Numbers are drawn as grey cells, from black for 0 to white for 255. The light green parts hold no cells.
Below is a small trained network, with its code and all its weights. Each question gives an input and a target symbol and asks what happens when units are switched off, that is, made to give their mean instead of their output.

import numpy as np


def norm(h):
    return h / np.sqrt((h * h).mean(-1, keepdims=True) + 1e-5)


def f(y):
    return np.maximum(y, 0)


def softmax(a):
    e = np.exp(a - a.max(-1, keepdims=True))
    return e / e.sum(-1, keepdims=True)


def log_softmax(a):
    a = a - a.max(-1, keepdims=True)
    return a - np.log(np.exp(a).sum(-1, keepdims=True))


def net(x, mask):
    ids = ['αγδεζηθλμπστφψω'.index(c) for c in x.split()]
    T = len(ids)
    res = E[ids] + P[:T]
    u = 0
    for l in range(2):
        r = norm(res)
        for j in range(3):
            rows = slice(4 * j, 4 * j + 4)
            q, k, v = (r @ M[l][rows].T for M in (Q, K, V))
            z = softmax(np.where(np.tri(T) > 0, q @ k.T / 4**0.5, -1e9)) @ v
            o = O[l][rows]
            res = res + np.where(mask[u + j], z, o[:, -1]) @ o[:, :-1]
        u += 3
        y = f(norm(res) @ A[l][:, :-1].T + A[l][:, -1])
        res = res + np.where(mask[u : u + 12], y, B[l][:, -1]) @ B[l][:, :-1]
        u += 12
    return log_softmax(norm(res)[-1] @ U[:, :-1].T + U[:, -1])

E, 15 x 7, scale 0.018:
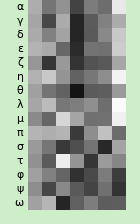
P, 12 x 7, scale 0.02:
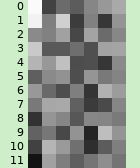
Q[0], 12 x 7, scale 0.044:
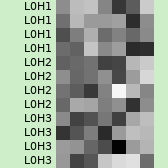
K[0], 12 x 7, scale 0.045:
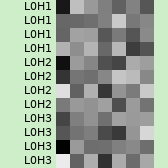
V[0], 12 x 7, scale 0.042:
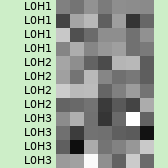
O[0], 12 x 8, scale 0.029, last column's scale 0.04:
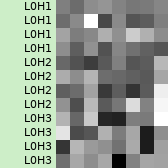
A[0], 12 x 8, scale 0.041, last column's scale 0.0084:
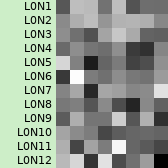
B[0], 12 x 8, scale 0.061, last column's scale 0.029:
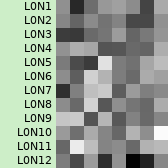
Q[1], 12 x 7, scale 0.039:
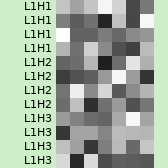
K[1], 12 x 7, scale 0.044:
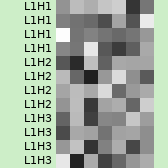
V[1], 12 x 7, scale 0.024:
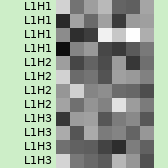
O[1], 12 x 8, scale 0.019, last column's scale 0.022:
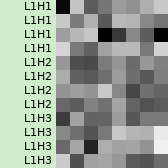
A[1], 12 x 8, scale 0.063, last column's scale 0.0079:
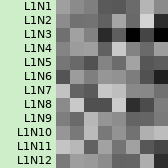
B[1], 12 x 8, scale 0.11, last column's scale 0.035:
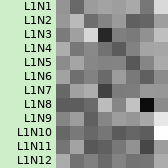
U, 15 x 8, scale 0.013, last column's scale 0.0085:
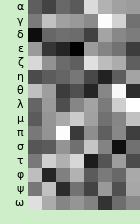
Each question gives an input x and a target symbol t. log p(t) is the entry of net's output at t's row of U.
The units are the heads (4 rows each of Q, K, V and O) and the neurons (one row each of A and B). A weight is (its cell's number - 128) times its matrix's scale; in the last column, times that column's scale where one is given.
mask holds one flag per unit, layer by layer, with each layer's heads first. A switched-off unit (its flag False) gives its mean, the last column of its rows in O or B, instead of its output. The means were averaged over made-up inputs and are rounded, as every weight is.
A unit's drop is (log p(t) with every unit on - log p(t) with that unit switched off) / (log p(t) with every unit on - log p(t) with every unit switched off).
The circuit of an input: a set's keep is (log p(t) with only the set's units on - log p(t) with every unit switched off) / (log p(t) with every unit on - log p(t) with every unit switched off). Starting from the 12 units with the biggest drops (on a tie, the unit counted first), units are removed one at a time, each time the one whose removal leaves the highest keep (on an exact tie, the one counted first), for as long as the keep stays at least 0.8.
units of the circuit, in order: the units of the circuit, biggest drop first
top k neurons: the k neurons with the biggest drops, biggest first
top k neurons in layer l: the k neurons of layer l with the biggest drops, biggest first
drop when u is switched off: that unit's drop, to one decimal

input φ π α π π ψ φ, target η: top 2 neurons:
[L0N12 L0N3]
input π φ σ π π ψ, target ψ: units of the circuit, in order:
[L1N11 L0H3 L1N1]
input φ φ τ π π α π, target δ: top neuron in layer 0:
[L0N6]
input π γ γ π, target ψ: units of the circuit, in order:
[L0H1 L0H3 L1N11]
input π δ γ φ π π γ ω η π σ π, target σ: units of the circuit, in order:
[L0H3 L1N8 L0H1]
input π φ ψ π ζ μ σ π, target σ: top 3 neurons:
[L1N8 L0N11 L0N10]
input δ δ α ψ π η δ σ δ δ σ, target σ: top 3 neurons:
[L1N8 L0N2 L0N11]
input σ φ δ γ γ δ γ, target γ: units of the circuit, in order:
[L0H1 L1N10]
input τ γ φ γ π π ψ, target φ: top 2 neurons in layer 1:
[L1N1 L1N3]
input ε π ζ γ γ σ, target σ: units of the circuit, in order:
[L1N8 L0H3]
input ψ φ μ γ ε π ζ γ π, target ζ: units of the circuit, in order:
[L0H3 L1N9 L1N10]
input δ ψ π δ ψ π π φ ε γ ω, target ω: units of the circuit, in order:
[L0H3 L1N2]
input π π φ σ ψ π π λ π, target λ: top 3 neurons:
[L1N9 L0N1 L1N3]
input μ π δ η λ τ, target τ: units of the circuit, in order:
[L0H3]
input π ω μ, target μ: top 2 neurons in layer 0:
[L0N6 L0N1]
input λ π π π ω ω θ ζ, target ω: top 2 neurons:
[L1N2 L0N11]
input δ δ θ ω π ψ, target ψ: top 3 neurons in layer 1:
[L1N11 L1N1 L1N3]
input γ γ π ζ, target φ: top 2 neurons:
[L1N1 L1N3]
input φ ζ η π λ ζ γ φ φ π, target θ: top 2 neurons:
[L1N7 L0N5]
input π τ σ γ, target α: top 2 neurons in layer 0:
[L0N3 L0N7]
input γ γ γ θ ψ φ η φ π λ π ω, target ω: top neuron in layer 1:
[L1N2]
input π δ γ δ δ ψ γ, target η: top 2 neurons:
[L0N12 L0N3]
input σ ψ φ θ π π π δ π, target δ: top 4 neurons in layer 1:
[L1N10 L1N1 L1N3 L1N9]
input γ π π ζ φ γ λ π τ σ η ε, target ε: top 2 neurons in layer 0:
[L0N1 L0N11]
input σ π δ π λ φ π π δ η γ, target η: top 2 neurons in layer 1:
[L1N10 L1N3]
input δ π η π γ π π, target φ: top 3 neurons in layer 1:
[L1N1 L1N3 L1N9]
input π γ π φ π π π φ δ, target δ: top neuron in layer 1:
[L1N3]
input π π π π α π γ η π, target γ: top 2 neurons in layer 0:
[L0N8 L0N1]
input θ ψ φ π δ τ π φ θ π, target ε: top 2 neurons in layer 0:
[L0N3 L0N10]
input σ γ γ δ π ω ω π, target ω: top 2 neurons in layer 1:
[L1N2 L1N10]
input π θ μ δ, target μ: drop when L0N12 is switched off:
0.2
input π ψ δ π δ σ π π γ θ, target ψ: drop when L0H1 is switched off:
0.2
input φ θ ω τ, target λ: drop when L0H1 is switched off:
0.4
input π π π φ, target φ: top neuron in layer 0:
[L0N8]
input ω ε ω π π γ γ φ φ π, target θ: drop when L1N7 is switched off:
0.5
